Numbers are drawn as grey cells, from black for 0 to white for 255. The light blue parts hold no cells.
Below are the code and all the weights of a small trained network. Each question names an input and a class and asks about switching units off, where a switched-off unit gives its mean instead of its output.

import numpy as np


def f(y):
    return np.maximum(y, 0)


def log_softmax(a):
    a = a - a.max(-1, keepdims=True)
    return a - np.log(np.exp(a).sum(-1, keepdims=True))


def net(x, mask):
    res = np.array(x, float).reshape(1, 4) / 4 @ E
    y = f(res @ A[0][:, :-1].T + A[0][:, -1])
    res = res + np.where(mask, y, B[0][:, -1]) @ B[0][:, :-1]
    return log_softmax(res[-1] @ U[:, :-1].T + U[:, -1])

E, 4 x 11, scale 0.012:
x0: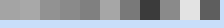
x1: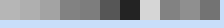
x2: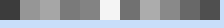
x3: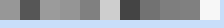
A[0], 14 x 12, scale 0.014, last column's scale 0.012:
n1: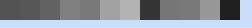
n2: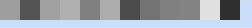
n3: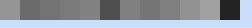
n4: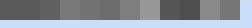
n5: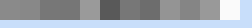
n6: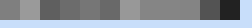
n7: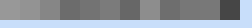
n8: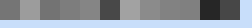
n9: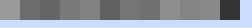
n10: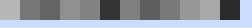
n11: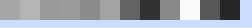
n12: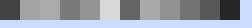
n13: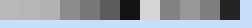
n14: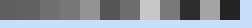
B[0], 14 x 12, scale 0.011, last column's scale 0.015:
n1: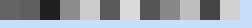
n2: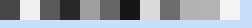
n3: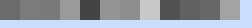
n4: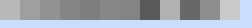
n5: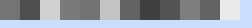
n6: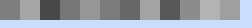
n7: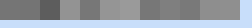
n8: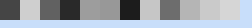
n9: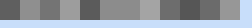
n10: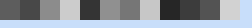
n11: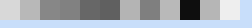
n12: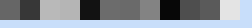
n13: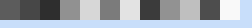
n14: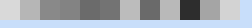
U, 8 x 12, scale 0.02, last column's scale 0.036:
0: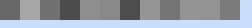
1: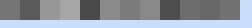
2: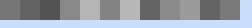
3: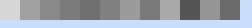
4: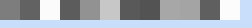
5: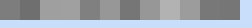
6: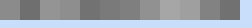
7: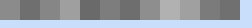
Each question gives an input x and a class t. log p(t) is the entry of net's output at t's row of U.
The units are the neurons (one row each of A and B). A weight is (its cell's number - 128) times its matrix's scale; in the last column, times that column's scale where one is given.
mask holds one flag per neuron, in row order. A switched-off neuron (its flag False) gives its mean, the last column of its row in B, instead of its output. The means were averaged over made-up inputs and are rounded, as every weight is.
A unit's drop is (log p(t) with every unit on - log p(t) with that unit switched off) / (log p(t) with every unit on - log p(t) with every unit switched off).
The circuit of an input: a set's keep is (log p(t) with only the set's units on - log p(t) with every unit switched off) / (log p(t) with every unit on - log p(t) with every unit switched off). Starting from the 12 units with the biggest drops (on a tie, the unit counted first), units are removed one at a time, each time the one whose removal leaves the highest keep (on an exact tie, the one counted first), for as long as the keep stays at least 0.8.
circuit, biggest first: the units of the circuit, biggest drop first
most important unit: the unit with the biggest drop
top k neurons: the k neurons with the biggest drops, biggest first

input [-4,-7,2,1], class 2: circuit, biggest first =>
(n1)
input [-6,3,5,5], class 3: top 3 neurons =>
(n14 n8 n10)
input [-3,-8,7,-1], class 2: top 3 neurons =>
(n1 n10 n5)
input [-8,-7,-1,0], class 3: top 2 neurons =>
(n14 n13)
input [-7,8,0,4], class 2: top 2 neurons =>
(n13 n11)
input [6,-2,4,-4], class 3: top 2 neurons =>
(n11 n2)
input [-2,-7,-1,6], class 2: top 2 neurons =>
(n1 n8)
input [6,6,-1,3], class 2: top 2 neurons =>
(n13 n14)
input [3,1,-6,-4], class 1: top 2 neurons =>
(n10 n2)
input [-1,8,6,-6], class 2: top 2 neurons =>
(n13 n2)
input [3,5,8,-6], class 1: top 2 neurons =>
(n12 n2)
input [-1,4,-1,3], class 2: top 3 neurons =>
(n13 n8 n12)
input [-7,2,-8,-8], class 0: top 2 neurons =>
(n8 n12)
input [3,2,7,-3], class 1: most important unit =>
n12
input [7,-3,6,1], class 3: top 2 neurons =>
(n11 n10)
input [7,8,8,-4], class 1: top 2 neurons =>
(n12 n1)
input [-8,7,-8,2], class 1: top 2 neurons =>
(n10 n11)
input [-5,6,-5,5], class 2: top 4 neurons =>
(n13 n12 n8 n11)
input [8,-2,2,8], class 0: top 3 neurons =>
(n2 n14 n4)
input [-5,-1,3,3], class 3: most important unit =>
n14
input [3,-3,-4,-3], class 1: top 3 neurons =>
(n2 n13 n10)
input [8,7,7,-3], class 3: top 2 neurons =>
(n11 n10)
